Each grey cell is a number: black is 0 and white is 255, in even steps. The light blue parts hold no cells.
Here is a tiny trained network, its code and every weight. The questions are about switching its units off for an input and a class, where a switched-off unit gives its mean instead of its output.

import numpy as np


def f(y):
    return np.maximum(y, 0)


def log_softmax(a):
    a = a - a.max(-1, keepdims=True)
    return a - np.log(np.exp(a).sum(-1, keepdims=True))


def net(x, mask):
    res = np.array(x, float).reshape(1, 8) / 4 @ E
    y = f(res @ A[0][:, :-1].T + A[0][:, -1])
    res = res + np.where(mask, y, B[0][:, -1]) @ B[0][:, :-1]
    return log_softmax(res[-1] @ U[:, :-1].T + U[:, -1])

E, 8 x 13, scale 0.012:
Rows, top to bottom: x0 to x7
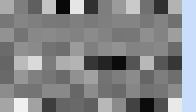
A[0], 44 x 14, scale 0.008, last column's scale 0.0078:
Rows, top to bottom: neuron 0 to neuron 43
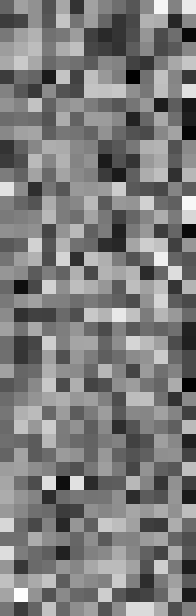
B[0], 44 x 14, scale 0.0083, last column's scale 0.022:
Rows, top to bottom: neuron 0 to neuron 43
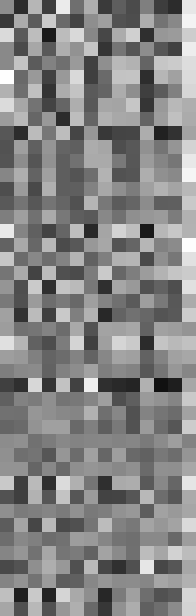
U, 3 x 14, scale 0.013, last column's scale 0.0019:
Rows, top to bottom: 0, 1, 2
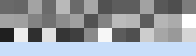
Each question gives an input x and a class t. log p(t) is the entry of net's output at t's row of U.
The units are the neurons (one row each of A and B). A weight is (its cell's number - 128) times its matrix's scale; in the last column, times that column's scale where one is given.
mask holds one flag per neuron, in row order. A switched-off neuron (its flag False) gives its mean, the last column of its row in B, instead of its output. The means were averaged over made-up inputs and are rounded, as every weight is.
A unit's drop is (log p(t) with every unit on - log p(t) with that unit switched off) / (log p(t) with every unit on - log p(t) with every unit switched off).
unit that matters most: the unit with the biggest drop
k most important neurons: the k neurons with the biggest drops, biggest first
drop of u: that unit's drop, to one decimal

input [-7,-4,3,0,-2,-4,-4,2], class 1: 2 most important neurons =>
[neuron 5; neuron 18]
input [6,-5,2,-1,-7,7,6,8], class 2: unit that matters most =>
neuron 37
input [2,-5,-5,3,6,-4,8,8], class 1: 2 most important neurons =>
[neuron 4; neuron 16]
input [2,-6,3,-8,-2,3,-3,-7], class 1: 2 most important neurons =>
[neuron 24; neuron 0]
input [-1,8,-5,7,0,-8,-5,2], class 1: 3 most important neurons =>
[neuron 3; neuron 27; neuron 22]
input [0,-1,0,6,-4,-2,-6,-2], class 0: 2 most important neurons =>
[neuron 4; neuron 5]
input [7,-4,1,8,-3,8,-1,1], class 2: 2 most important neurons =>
[neuron 37; neuron 19]
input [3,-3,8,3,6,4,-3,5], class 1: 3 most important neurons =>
[neuron 16; neuron 4; neuron 0]
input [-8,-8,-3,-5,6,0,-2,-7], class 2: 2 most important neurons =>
[neuron 1; neuron 17]
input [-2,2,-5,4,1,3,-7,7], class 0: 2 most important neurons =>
[neuron 9; neuron 35]
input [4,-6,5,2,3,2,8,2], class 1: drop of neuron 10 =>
0.0
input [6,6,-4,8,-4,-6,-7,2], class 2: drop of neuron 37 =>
0.2
